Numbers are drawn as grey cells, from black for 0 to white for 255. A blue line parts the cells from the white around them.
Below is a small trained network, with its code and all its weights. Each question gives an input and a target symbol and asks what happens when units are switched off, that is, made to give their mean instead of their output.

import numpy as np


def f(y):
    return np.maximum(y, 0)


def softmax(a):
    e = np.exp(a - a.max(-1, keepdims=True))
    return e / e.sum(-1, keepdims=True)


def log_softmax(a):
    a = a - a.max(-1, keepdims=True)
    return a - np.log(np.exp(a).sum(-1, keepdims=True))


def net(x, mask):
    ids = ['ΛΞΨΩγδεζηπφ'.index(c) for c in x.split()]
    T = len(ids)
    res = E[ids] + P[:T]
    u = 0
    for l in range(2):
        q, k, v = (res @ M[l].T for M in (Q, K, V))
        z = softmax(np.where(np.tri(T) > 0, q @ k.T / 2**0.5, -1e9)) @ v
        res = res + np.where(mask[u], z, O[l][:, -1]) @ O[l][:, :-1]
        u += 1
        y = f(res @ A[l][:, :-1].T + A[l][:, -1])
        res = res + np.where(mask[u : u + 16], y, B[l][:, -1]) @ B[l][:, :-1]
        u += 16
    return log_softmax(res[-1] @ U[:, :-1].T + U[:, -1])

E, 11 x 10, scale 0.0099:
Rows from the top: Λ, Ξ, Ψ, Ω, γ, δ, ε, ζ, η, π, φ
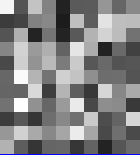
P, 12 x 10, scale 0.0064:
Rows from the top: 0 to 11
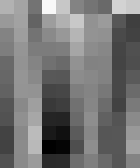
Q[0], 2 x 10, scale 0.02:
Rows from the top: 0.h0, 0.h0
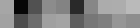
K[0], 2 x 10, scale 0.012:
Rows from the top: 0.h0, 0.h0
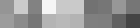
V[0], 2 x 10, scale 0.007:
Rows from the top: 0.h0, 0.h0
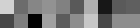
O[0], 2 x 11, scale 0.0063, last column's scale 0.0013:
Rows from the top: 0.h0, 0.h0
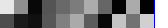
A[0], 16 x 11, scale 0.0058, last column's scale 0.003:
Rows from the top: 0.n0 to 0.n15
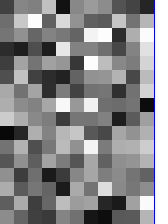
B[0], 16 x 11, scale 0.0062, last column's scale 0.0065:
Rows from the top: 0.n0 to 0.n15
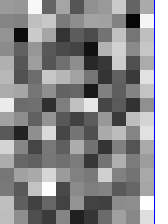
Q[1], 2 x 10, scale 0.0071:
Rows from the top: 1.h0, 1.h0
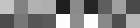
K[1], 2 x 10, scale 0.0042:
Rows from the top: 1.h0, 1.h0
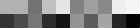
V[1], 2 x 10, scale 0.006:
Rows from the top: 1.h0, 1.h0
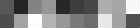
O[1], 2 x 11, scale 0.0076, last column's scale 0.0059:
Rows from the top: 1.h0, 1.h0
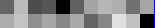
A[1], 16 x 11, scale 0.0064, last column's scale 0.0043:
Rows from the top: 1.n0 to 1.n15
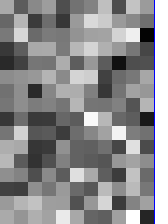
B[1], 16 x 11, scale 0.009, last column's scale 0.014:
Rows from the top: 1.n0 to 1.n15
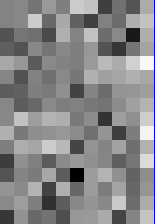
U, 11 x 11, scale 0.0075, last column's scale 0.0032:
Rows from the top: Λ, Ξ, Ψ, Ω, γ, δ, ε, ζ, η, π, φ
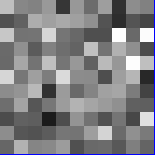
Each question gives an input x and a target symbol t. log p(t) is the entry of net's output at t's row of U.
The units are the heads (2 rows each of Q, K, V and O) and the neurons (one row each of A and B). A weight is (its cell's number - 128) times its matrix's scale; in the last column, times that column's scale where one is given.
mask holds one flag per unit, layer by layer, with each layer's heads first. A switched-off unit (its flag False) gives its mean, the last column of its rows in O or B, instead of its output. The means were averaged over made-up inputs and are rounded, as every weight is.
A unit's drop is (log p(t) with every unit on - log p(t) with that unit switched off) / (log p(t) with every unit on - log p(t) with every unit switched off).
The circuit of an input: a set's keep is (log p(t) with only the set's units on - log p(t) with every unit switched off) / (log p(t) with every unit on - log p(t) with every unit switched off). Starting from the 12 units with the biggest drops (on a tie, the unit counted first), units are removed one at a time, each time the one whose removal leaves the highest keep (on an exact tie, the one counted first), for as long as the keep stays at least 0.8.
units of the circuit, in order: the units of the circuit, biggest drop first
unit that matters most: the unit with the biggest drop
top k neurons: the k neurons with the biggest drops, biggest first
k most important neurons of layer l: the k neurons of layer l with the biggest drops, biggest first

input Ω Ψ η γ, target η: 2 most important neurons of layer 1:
1.n9; 1.n11
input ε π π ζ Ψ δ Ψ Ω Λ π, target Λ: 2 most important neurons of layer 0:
0.n2; 0.n6
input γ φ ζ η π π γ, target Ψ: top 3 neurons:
1.n15; 1.n2; 1.n3
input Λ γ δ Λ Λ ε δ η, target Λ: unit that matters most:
1.h0
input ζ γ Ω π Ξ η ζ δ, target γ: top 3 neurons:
1.n15; 0.n1; 1.n2
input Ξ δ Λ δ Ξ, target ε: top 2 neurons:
1.n2; 1.n1
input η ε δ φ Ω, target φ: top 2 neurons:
1.n8; 1.n1
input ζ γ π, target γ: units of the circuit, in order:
1.h0; 1.n15; 0.h0; 0.n1
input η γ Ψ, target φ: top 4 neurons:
1.n8; 1.n1; 0.n3; 0.n9
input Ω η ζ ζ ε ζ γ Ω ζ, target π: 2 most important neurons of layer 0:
0.n1; 0.n14
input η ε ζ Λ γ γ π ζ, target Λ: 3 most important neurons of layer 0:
0.n2; 0.n8; 0.n6
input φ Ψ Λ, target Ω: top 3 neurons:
1.n8; 1.n4; 1.n9
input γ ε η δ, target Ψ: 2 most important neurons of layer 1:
1.n15; 1.n2
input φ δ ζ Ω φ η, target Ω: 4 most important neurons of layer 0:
0.n1; 0.n15; 0.n9; 0.n0
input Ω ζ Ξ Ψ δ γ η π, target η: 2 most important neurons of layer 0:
0.n15; 0.n14
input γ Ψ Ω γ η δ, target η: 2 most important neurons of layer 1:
1.n11; 1.n4
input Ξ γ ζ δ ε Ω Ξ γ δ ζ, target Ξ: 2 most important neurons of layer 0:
0.n1; 0.n15
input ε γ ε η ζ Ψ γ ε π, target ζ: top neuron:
1.n2
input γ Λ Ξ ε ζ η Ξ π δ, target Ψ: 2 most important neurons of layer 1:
1.n11; 1.n15
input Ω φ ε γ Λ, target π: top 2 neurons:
1.n4; 0.n14
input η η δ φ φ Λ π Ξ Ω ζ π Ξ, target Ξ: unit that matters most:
1.n8
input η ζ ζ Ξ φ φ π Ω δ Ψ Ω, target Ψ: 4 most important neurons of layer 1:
1.n8; 1.n11; 1.n15; 1.n4
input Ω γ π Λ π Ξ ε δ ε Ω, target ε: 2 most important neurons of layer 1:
1.n14; 1.n4
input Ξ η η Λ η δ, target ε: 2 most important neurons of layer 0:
0.n9; 0.n3
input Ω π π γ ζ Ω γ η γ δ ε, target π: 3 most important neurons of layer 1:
1.n4; 1.n8; 1.n1
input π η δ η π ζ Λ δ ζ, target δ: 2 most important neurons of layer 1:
1.n15; 1.n4
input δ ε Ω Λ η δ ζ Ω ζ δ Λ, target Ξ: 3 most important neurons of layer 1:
1.n4; 1.n0; 1.n15
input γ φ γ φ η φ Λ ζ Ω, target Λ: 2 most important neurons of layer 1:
1.n8; 1.n2
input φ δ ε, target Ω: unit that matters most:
1.h0
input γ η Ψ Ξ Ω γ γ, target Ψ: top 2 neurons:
1.n11; 1.n15
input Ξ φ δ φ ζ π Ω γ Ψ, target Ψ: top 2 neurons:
0.n5; 1.n15
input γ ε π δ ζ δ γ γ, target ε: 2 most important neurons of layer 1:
1.n14; 1.n8
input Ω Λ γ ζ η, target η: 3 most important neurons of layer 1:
1.n11; 1.n9; 1.n5
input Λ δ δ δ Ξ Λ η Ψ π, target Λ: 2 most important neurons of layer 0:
0.n2; 0.n1
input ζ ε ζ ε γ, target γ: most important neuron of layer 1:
1.n15
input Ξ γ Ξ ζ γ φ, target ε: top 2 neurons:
1.n2; 0.n9
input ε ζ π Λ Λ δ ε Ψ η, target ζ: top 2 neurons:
1.n2; 0.n1
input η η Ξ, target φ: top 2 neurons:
1.n8; 1.n1
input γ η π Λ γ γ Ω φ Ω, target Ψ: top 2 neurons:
1.n10; 1.n15
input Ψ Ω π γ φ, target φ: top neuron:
1.n10
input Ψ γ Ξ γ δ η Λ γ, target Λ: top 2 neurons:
1.n2; 1.n11
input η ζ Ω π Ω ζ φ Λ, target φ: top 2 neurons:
1.n8; 1.n1
